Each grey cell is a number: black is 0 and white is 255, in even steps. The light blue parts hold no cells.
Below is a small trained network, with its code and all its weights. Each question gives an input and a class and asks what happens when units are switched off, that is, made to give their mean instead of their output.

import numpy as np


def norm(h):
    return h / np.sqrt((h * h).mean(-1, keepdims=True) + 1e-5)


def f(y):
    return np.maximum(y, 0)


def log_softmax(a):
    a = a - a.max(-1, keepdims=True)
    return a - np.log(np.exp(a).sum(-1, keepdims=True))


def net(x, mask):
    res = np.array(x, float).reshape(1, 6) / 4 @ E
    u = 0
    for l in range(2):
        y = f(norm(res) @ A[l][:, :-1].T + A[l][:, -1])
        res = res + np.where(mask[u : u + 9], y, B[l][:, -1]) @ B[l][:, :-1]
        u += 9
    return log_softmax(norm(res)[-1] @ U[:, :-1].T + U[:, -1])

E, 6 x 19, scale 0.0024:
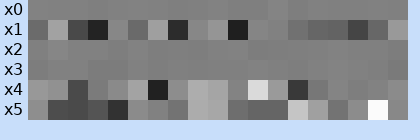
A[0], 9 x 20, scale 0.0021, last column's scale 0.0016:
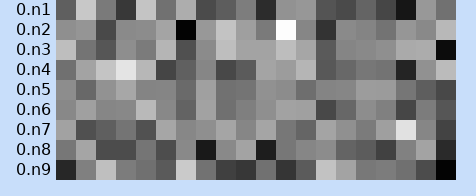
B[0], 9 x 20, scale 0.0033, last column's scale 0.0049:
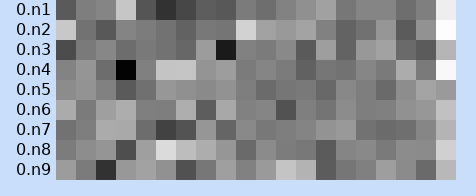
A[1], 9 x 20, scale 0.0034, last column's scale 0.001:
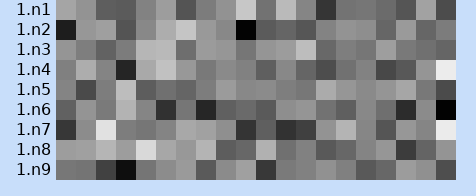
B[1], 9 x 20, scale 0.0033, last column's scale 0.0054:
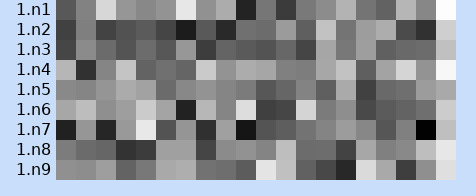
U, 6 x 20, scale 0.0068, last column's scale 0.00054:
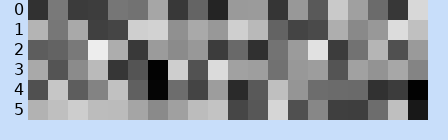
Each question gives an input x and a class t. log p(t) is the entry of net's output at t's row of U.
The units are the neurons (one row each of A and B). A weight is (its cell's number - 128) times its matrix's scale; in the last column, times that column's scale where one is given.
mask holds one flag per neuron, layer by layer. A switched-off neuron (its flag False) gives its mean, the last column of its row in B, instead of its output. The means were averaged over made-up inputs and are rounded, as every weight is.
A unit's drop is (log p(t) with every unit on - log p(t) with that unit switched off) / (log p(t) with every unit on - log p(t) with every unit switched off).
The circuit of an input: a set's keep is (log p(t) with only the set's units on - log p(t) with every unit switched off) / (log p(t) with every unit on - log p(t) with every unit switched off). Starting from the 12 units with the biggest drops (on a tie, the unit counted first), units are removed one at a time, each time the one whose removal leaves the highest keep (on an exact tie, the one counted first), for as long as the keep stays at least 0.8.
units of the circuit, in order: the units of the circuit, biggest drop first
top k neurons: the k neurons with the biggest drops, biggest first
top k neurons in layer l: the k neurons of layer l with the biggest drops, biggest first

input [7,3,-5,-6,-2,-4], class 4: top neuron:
0.n1
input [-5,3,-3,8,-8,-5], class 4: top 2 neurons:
1.n6, 0.n1
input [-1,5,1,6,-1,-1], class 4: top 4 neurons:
0.n1, 0.n2, 0.n4, 1.n6
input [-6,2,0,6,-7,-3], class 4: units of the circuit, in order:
1.n6, 0.n9
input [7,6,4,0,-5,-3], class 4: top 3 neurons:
0.n1, 0.n2, 1.n6
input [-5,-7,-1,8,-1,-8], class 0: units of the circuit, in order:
0.n2, 1.n2, 0.n4
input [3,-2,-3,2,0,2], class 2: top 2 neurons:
0.n2, 0.n9
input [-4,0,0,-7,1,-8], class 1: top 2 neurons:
0.n4, 1.n8
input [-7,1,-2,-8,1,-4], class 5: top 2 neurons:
0.n1, 0.n8
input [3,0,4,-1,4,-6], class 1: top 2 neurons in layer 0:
0.n4, 0.n7
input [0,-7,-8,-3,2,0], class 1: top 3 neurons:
0.n1, 1.n4, 1.n2
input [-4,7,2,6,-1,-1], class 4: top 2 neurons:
0.n1, 0.n2
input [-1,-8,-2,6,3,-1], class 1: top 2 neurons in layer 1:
1.n2, 1.n7
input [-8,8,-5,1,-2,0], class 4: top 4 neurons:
0.n1, 0.n4, 1.n6, 0.n2
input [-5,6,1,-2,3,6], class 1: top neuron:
1.n9
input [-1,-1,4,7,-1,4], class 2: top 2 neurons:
0.n2, 0.n4
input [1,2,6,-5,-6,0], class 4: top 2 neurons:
0.n4, 0.n9
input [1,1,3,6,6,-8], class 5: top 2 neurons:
0.n1, 0.n8
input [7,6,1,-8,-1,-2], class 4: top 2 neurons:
0.n1, 0.n2
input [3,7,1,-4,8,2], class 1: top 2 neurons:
1.n9, 0.n8
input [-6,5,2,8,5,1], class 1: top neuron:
0.n8
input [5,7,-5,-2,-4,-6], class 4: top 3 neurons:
0.n1, 0.n2, 1.n6
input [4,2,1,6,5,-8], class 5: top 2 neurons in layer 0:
0.n1, 0.n8
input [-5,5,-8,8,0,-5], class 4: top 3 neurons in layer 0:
0.n1, 0.n2, 0.n9
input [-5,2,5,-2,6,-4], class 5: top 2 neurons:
0.n1, 1.n1
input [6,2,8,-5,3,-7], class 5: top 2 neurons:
0.n1, 1.n6
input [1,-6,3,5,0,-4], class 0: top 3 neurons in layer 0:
0.n2, 0.n4, 0.n9
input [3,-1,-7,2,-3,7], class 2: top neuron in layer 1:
1.n5
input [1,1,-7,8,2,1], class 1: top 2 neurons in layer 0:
0.n1, 0.n9
